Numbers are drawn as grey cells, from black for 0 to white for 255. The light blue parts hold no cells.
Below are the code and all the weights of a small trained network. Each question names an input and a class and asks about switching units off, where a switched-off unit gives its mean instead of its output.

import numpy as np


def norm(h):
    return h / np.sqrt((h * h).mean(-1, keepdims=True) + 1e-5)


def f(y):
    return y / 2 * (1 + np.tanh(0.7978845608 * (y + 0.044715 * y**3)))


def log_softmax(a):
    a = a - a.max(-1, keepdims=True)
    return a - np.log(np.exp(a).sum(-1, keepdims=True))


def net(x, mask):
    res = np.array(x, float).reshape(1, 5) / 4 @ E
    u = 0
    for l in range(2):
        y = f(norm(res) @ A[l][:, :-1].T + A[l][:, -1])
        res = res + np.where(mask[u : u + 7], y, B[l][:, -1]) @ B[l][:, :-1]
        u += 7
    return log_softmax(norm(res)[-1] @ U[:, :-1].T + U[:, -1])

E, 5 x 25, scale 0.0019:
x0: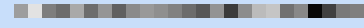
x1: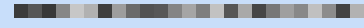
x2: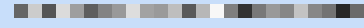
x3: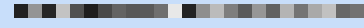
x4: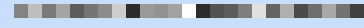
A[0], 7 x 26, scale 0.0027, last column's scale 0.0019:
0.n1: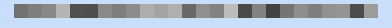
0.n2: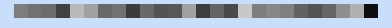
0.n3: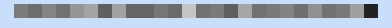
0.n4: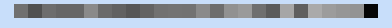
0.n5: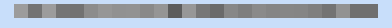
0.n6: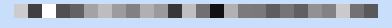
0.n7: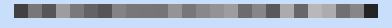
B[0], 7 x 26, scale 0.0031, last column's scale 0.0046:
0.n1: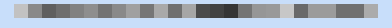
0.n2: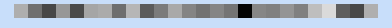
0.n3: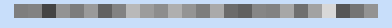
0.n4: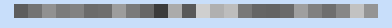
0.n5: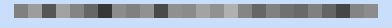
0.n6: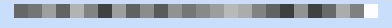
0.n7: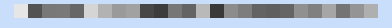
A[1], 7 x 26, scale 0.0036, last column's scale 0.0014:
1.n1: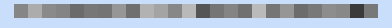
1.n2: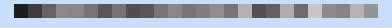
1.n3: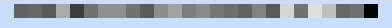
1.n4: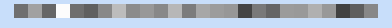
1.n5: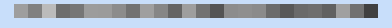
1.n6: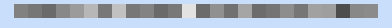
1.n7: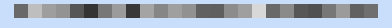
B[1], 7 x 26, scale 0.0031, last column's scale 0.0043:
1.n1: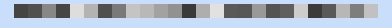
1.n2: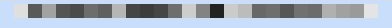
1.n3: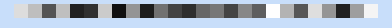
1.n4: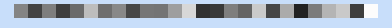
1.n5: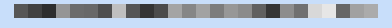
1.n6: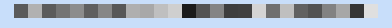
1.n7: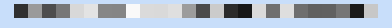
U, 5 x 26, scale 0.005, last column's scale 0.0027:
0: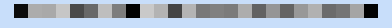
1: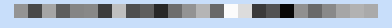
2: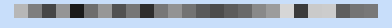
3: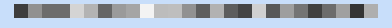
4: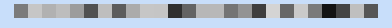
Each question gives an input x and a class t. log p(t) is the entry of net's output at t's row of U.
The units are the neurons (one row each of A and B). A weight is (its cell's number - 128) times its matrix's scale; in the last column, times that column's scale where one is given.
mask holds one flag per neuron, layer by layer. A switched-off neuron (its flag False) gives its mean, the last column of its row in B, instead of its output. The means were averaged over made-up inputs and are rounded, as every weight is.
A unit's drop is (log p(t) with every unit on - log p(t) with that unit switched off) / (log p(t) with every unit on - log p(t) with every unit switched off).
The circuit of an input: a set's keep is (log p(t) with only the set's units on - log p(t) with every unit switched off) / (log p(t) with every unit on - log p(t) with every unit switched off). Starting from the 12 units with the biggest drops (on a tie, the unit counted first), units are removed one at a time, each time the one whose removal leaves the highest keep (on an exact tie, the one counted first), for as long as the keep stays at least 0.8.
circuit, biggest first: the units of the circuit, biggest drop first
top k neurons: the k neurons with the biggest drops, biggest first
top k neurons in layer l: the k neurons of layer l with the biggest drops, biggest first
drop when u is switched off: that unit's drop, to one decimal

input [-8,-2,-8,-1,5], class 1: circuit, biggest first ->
0.n6
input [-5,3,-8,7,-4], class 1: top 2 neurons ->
0.n4; 1.n2
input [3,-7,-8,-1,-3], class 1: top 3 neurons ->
1.n6; 1.n5; 0.n6
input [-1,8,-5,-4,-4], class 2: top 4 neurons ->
0.n2; 0.n3; 1.n6; 1.n1
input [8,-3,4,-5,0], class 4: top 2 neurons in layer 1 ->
1.n4; 1.n6
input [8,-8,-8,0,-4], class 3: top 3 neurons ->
1.n7; 0.n7; 1.n2
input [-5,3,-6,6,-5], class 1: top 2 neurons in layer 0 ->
0.n4; 0.n2
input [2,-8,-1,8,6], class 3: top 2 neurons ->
1.n7; 1.n1
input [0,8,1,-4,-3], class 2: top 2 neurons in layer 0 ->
0.n6; 0.n2
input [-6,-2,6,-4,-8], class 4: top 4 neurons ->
1.n2; 1.n5; 1.n4; 0.n6
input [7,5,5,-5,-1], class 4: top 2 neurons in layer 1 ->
1.n4; 1.n7
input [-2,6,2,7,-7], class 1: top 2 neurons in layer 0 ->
0.n2; 0.n3
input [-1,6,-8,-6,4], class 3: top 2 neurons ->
1.n6; 0.n6
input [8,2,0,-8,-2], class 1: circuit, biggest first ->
1.n7
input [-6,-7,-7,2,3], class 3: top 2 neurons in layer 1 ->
1.n7; 1.n2
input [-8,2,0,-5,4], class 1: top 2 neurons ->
0.n6; 1.n7
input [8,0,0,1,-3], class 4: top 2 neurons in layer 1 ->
1.n4; 1.n6
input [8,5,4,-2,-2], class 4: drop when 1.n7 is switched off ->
0.2
